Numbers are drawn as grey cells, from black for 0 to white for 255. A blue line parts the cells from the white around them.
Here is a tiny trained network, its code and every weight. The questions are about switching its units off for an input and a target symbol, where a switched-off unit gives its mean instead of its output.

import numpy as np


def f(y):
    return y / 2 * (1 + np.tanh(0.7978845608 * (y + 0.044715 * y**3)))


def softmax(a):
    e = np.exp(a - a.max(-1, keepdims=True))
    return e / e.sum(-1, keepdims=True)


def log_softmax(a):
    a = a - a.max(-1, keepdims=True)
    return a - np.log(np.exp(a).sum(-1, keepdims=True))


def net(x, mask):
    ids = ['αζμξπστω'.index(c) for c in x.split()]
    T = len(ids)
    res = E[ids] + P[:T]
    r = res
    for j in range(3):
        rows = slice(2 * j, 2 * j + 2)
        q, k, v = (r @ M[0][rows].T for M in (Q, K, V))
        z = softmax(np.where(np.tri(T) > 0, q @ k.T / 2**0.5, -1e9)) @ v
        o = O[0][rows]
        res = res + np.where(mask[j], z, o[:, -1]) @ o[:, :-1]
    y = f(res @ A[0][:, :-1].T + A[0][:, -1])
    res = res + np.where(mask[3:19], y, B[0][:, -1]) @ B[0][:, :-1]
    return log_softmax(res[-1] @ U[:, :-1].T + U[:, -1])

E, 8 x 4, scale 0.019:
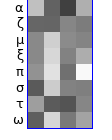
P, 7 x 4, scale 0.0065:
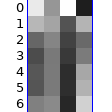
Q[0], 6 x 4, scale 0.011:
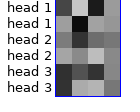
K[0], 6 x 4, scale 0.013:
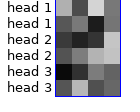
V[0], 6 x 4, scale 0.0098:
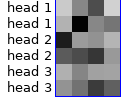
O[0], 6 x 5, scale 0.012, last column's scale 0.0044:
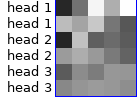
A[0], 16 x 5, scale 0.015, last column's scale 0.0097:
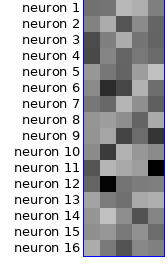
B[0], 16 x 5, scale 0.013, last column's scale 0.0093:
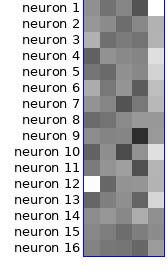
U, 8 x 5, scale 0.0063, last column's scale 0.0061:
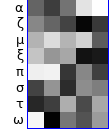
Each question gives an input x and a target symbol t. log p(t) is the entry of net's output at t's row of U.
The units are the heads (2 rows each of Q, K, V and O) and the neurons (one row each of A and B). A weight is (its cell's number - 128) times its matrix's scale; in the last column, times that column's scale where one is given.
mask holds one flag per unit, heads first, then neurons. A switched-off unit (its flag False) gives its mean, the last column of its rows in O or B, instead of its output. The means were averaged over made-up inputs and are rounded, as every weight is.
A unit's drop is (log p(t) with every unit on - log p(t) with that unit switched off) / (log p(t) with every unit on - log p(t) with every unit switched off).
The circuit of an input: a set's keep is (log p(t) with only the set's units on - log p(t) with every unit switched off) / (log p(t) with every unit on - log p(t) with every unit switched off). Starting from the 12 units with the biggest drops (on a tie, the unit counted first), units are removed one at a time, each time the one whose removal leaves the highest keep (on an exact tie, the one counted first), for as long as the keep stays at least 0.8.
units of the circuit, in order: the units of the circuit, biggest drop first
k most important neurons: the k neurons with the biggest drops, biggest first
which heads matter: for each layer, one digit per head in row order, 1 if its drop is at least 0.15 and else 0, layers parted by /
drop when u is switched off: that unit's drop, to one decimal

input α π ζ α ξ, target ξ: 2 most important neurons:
[neuron 11; neuron 1]
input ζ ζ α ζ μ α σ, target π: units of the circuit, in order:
[head 1]
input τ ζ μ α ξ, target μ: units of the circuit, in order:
[head 1; neuron 14]
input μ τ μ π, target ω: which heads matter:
110
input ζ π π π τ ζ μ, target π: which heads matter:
100
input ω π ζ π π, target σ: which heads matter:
110
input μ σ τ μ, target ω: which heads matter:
110
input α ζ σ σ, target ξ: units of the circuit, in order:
[head 1; neuron 11; neuron 3]
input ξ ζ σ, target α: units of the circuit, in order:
[neuron 1; head 1; head 2; neuron 12]
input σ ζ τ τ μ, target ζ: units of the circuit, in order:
[head 1; neuron 9]
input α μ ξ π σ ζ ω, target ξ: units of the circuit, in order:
[head 1; neuron 11; neuron 1]
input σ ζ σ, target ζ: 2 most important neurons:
[neuron 9; neuron 6]
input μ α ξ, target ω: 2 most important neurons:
[neuron 6; neuron 12]
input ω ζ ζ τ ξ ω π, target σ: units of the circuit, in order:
[head 2; head 1]
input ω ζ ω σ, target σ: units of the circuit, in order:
[head 1; head 2]
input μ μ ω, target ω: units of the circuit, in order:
[head 2; head 1; neuron 12; neuron 6]
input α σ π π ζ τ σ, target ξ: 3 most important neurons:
[neuron 11; neuron 1; neuron 3]
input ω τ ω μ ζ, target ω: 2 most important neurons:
[neuron 12; neuron 10]
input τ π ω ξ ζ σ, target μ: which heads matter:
100
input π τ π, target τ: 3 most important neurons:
[neuron 11; neuron 4; neuron 1]
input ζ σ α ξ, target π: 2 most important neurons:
[neuron 14; neuron 2]
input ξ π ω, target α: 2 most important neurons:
[neuron 1; neuron 4]
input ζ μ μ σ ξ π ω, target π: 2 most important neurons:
[neuron 2; neuron 14]
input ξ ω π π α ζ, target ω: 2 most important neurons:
[neuron 12; neuron 3]
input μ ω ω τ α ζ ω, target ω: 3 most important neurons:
[neuron 6; neuron 12; neuron 10]
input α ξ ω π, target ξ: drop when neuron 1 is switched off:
0.3
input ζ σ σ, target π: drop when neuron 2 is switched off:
0.1
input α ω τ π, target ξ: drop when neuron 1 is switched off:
0.4
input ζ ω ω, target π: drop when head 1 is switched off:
1.4
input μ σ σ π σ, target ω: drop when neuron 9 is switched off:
0.0
